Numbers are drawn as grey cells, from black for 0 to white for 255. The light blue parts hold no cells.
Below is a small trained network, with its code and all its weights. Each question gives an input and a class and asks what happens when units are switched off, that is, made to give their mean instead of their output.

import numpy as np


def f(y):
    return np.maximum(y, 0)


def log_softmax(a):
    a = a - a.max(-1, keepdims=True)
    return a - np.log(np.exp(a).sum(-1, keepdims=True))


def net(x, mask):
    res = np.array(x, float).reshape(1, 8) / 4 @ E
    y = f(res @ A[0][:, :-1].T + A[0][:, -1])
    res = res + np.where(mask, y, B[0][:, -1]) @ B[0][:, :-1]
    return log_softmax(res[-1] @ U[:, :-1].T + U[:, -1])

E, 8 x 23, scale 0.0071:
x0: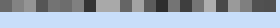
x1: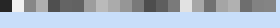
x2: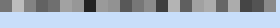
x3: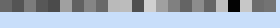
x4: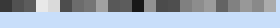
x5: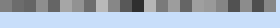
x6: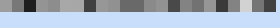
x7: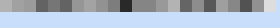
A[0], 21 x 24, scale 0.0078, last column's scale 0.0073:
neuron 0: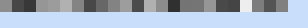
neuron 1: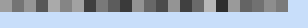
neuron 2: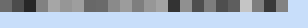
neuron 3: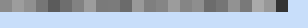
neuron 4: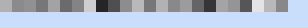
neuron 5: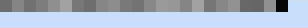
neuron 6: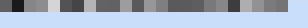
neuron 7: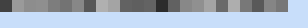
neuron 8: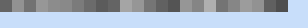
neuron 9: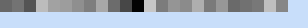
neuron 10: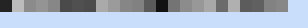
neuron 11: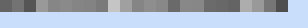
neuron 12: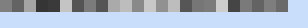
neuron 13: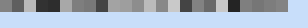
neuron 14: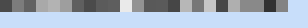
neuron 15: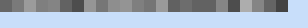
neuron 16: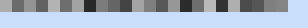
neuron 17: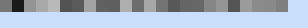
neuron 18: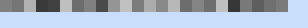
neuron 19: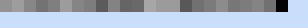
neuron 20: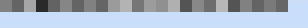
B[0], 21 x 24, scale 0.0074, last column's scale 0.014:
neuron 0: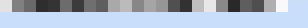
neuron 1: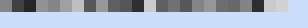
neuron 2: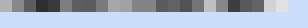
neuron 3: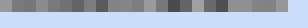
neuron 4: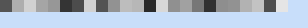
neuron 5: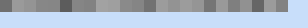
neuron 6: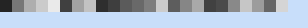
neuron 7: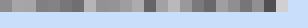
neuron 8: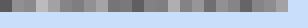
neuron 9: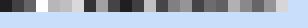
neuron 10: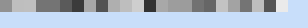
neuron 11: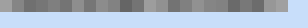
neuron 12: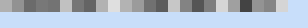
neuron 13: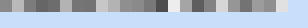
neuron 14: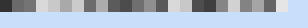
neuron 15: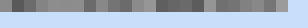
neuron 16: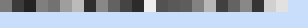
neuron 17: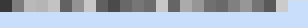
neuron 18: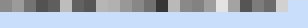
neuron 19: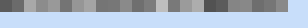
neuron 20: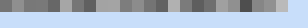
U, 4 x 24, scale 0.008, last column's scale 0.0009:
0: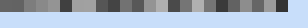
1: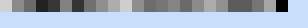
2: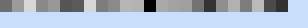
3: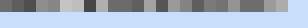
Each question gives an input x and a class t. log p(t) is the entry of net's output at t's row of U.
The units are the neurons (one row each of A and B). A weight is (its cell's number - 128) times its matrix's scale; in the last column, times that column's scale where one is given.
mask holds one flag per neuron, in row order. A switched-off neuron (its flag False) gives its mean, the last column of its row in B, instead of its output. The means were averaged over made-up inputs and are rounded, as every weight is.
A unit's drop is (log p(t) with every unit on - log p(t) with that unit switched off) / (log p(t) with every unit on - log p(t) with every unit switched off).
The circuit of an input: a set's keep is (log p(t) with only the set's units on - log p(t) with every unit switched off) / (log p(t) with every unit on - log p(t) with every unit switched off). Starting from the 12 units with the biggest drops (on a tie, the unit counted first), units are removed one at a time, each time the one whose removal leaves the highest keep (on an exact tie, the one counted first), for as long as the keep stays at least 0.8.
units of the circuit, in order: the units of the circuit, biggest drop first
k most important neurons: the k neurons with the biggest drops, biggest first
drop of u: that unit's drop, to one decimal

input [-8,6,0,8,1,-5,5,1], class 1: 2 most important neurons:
(neuron 14; neuron 10)
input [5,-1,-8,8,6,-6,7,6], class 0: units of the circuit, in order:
(neuron 6)
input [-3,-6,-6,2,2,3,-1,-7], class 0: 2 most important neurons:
(neuron 6; neuron 17)
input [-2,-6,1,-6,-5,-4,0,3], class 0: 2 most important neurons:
(neuron 4; neuron 16)
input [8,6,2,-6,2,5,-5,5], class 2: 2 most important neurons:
(neuron 10; neuron 7)
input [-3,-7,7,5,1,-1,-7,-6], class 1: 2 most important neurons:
(neuron 14; neuron 9)
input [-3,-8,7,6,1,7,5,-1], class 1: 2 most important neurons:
(neuron 0; neuron 2)
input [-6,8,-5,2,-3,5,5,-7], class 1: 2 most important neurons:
(neuron 0; neuron 2)
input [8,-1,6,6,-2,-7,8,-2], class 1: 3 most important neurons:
(neuron 0; neuron 9; neuron 2)
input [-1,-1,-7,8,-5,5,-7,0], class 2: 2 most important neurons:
(neuron 6; neuron 0)
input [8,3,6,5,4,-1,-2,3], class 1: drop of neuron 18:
-0.1
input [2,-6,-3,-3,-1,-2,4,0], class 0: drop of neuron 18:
0.2
